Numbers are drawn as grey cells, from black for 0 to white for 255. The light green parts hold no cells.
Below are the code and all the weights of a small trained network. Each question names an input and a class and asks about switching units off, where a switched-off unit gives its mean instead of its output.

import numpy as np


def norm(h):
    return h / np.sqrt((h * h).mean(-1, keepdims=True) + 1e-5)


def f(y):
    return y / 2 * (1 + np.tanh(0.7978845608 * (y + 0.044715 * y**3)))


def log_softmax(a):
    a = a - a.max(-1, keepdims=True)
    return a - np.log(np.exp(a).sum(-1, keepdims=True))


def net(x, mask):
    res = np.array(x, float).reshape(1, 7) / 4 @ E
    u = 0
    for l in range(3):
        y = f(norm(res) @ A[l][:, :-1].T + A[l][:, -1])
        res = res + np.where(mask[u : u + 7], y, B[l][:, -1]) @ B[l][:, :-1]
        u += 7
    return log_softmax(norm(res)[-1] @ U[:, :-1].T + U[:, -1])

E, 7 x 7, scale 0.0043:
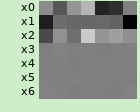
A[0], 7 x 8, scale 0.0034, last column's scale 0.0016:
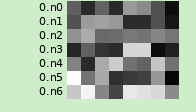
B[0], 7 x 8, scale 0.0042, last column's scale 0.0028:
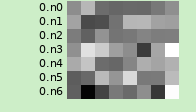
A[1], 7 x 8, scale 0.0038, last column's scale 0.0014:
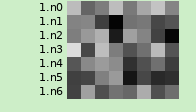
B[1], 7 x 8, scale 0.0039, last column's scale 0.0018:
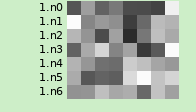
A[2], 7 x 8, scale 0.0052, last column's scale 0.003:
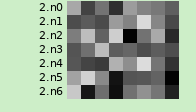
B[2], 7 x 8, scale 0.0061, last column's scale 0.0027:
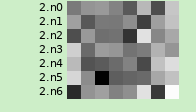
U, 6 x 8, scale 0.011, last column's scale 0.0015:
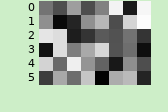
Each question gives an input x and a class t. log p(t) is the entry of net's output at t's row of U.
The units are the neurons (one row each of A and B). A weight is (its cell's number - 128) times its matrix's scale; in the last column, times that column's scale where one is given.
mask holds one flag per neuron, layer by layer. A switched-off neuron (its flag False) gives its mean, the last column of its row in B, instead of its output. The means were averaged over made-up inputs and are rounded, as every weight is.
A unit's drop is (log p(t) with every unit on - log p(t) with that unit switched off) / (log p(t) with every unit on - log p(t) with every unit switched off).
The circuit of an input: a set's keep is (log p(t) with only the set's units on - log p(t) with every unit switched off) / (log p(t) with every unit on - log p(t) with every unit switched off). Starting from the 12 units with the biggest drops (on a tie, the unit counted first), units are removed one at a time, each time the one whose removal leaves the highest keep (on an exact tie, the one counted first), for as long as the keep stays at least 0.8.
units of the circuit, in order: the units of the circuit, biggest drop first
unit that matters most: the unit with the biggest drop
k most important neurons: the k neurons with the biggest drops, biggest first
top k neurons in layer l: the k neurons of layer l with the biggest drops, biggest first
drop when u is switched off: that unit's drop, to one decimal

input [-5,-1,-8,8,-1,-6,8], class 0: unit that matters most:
0.n6
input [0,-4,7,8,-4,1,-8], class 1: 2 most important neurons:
[0.n3; 0.n6]
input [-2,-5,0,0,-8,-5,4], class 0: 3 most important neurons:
[2.n6; 0.n6; 2.n0]
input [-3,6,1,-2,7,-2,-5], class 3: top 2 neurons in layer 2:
[2.n4; 2.n1]
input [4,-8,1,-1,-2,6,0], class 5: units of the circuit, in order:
[2.n2; 1.n0]
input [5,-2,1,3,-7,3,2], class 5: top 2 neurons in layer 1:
[1.n0; 1.n6]
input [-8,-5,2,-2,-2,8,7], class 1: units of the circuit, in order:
[2.n4; 0.n6]
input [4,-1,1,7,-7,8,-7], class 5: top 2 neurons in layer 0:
[0.n4; 0.n6]
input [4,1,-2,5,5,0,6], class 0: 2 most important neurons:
[0.n3; 1.n5]
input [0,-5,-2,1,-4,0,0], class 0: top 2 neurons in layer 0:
[0.n6; 0.n3]
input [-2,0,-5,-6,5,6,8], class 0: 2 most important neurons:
[2.n6; 0.n6]
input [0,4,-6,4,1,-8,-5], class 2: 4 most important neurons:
[0.n6; 2.n5; 0.n0; 0.n3]
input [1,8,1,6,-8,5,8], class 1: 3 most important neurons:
[1.n5; 1.n3; 2.n6]
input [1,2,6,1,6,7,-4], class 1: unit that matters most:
1.n3
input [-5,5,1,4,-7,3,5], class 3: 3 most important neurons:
[0.n3; 2.n4; 0.n4]
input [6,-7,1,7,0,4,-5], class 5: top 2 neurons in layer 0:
[0.n4; 0.n3]
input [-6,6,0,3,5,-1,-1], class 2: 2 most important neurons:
[2.n5; 0.n5]
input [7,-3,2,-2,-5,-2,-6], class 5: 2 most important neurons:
[2.n2; 0.n4]
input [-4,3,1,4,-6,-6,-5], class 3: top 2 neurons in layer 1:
[1.n0; 1.n1]
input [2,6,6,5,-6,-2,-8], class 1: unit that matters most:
1.n5
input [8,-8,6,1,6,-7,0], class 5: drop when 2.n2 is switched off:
0.5
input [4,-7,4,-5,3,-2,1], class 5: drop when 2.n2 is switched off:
0.3
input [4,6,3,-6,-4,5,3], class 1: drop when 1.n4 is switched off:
0.0
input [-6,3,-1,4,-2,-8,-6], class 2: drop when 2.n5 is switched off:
0.1
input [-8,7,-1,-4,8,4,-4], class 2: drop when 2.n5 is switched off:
0.3
